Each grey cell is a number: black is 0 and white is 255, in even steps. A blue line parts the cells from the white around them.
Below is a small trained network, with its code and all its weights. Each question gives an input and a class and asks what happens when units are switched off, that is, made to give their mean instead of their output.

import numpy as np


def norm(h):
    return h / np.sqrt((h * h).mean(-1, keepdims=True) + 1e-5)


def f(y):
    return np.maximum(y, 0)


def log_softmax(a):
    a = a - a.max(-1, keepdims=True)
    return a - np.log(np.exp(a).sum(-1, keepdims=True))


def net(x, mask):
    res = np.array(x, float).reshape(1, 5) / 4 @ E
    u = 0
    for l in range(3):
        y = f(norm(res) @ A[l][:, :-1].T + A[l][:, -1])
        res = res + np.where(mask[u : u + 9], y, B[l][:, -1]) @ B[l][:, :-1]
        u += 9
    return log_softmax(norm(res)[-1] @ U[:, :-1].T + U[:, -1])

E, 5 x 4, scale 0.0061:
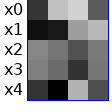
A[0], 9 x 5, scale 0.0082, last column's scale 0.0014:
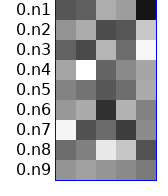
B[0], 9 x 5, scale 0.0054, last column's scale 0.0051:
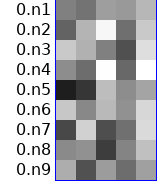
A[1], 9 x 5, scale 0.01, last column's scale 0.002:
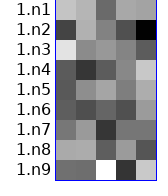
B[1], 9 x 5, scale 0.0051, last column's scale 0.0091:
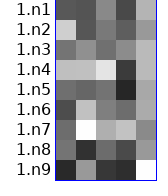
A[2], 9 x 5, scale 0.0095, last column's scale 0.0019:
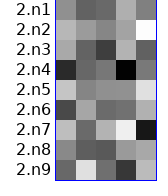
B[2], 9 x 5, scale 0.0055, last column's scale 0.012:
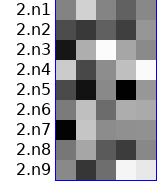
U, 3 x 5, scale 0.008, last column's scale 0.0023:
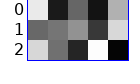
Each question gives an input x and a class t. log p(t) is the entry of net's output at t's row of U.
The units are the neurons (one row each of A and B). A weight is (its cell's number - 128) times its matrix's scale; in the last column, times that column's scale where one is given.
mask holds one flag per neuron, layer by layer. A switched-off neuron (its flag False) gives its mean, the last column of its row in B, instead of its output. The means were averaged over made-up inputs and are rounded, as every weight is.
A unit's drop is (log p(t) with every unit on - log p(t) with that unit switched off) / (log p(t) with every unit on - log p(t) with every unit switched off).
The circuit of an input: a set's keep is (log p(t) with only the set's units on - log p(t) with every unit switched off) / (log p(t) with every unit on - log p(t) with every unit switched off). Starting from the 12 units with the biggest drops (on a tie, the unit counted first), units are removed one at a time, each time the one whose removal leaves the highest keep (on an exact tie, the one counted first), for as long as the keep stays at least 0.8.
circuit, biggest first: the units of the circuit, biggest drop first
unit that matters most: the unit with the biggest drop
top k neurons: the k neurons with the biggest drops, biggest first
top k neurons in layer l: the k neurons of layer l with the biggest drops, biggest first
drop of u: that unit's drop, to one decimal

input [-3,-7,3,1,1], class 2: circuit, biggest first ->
[2.n9; 0.n7]
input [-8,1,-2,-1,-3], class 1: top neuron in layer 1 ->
[1.n9]
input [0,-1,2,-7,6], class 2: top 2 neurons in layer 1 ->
[1.n4; 1.n1]
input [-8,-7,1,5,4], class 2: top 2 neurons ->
[0.n7; 1.n7]
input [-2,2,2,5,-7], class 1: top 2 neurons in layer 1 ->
[1.n9; 1.n5]
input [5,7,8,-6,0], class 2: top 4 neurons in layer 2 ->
[2.n4; 2.n5; 2.n6; 2.n2]
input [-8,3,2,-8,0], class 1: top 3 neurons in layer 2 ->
[2.n7; 2.n4; 2.n3]
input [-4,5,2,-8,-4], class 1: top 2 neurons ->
[1.n9; 2.n9]
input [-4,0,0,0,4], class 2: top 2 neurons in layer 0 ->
[0.n7; 0.n4]
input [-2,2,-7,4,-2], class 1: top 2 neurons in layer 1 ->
[1.n9; 1.n4]
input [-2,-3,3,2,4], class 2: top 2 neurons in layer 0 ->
[0.n4; 0.n7]
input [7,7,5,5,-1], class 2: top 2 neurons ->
[0.n4; 2.n4]
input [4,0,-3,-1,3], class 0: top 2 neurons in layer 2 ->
[2.n4; 2.n7]
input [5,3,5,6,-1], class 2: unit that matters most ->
0.n4
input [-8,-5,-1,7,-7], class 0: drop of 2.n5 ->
0.3
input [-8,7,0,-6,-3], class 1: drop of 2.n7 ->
0.2
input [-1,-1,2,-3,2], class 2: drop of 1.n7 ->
0.1
